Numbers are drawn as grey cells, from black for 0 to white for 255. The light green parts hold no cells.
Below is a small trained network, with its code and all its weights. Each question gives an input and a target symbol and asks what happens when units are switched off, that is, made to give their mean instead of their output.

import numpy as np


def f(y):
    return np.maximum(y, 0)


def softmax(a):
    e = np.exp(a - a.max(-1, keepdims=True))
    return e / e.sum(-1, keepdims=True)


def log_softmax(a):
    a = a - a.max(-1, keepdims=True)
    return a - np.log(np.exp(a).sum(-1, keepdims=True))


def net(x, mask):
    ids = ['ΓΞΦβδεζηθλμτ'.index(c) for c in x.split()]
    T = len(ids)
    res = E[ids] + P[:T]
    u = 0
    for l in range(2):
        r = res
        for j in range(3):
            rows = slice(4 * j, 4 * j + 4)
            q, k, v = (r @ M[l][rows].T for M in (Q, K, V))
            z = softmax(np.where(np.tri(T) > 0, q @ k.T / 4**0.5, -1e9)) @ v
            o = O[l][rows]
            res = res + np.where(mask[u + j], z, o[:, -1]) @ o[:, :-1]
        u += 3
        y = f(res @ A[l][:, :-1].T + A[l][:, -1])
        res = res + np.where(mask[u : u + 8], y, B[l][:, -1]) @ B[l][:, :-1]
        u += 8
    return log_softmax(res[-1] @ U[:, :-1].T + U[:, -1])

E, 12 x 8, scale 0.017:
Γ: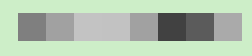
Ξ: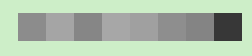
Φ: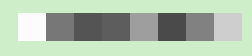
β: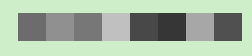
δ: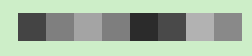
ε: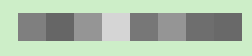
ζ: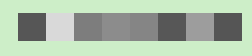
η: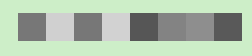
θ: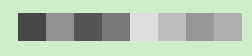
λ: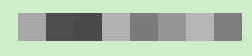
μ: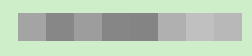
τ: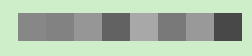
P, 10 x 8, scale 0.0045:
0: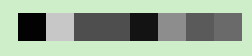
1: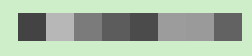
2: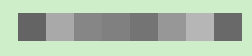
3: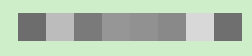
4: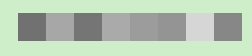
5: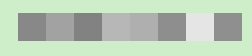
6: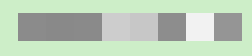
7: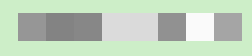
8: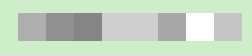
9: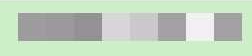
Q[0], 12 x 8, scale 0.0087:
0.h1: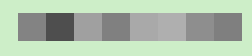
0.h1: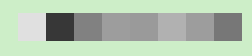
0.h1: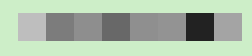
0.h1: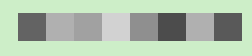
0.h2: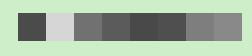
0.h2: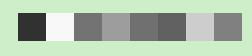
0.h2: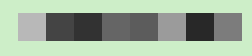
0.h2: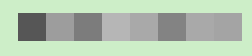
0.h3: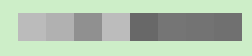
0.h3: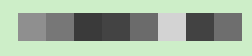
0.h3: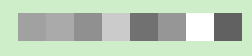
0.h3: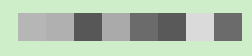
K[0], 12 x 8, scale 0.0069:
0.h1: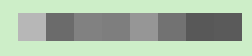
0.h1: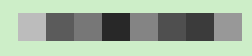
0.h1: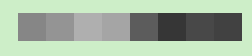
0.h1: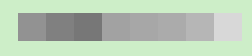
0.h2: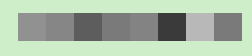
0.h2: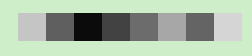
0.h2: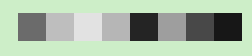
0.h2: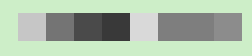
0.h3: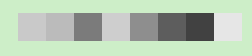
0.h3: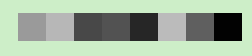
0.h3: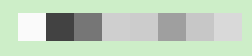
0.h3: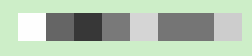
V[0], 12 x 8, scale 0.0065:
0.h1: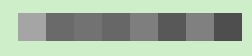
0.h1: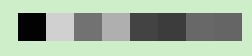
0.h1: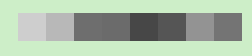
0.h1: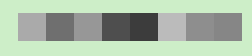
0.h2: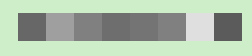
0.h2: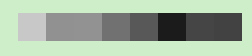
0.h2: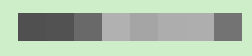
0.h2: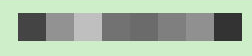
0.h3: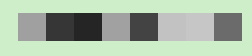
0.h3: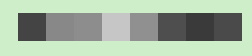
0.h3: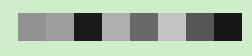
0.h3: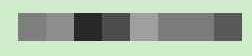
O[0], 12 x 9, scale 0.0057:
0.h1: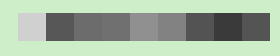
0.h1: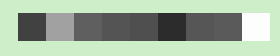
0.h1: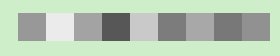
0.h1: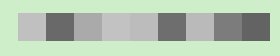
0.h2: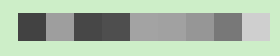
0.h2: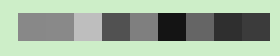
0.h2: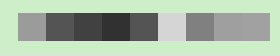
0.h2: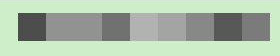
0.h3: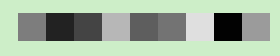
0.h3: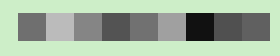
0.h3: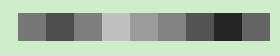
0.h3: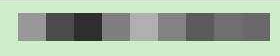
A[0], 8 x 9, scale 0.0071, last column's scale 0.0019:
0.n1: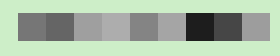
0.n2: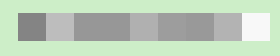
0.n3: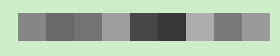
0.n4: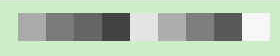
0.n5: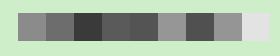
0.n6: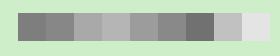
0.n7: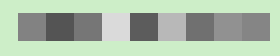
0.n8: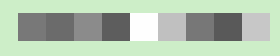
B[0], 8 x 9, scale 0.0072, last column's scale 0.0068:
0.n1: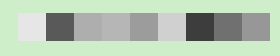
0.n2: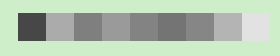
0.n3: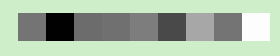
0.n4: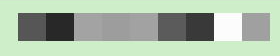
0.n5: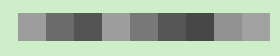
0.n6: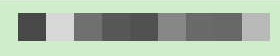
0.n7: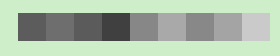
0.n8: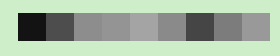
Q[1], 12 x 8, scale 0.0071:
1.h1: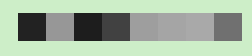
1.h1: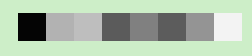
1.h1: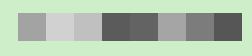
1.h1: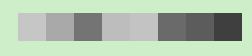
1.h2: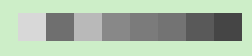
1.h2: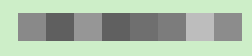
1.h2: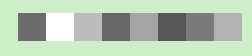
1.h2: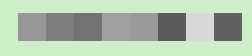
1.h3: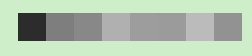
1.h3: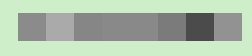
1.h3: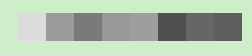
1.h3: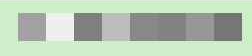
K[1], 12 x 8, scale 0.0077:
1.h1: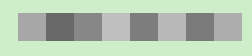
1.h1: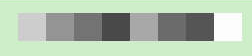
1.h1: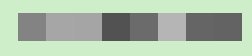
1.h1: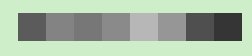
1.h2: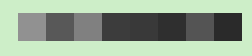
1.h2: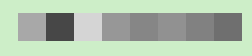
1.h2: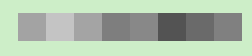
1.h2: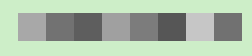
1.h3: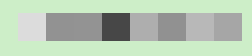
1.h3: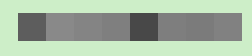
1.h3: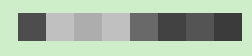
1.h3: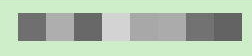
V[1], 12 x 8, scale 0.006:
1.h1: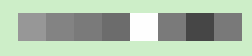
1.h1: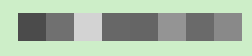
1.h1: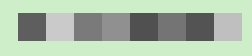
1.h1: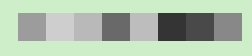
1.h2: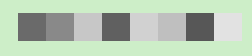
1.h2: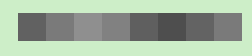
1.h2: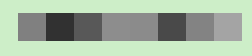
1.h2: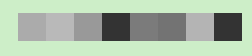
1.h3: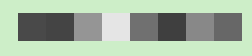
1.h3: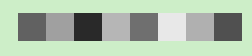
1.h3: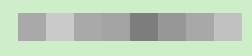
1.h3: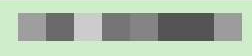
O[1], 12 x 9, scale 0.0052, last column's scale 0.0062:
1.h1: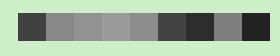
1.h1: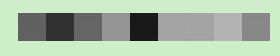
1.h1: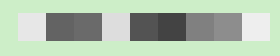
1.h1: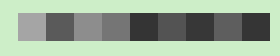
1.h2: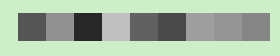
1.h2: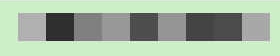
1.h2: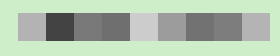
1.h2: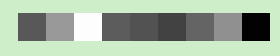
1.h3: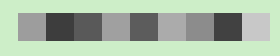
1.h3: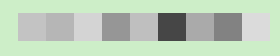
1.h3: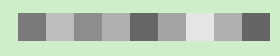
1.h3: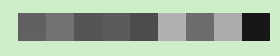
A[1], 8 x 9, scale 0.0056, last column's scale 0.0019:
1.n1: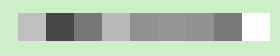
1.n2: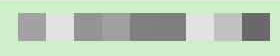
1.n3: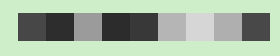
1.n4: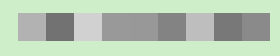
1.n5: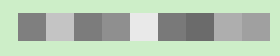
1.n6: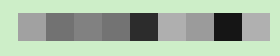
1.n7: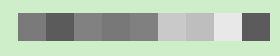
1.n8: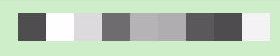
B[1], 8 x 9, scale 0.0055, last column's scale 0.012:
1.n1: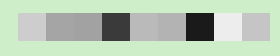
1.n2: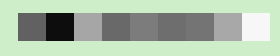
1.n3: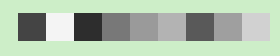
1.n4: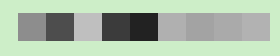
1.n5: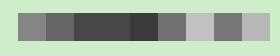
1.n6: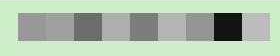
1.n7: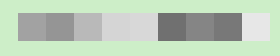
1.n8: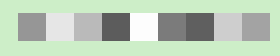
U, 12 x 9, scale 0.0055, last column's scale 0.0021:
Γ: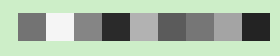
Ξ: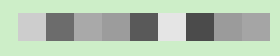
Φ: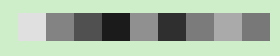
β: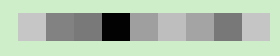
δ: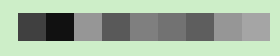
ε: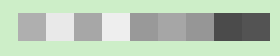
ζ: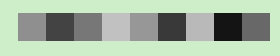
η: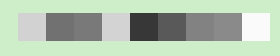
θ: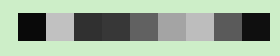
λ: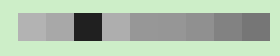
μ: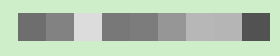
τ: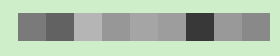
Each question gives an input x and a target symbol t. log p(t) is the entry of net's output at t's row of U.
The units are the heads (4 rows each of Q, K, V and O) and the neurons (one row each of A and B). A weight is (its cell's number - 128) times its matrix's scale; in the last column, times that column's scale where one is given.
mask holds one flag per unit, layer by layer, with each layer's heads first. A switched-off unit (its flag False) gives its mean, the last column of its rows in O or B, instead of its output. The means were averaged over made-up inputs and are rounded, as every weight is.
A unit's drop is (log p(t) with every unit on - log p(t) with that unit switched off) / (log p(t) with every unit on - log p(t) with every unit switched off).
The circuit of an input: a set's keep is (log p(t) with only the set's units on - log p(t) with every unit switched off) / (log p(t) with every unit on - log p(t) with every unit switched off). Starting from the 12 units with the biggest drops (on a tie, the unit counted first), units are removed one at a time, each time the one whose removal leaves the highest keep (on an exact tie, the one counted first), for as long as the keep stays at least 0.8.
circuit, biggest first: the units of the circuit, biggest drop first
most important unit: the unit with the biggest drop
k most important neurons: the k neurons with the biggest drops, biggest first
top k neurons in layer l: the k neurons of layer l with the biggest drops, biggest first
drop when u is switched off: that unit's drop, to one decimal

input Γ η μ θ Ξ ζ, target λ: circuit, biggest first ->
(0.h2 1.h2 0.n4)
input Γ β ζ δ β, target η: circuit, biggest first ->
(1.h1 0.h3 1.h2)
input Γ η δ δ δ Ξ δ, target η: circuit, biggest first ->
(1.h1 0.h3 1.h2)
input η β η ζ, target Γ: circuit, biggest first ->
(1.n8 1.h2 0.h2 0.h1)
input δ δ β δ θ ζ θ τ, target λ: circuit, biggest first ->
(1.h2 0.h2 0.n4)
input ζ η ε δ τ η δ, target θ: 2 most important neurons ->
(1.n3 1.n7)
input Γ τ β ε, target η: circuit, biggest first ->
(0.h3 1.h1 1.h2)
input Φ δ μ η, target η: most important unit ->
0.h2
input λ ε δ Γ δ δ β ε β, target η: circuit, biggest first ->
(0.h3 1.h1 1.h2)
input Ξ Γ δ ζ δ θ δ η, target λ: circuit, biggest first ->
(0.h2 1.h2 0.n4)
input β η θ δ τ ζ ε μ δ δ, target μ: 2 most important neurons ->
(1.n2 1.n7)
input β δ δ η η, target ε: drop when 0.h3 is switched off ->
0.5
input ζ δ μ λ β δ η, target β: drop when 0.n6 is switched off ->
0.1
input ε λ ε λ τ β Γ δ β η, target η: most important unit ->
0.h3
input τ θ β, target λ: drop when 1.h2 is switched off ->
0.4
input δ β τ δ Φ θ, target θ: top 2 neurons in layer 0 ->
(0.n6 0.n3)
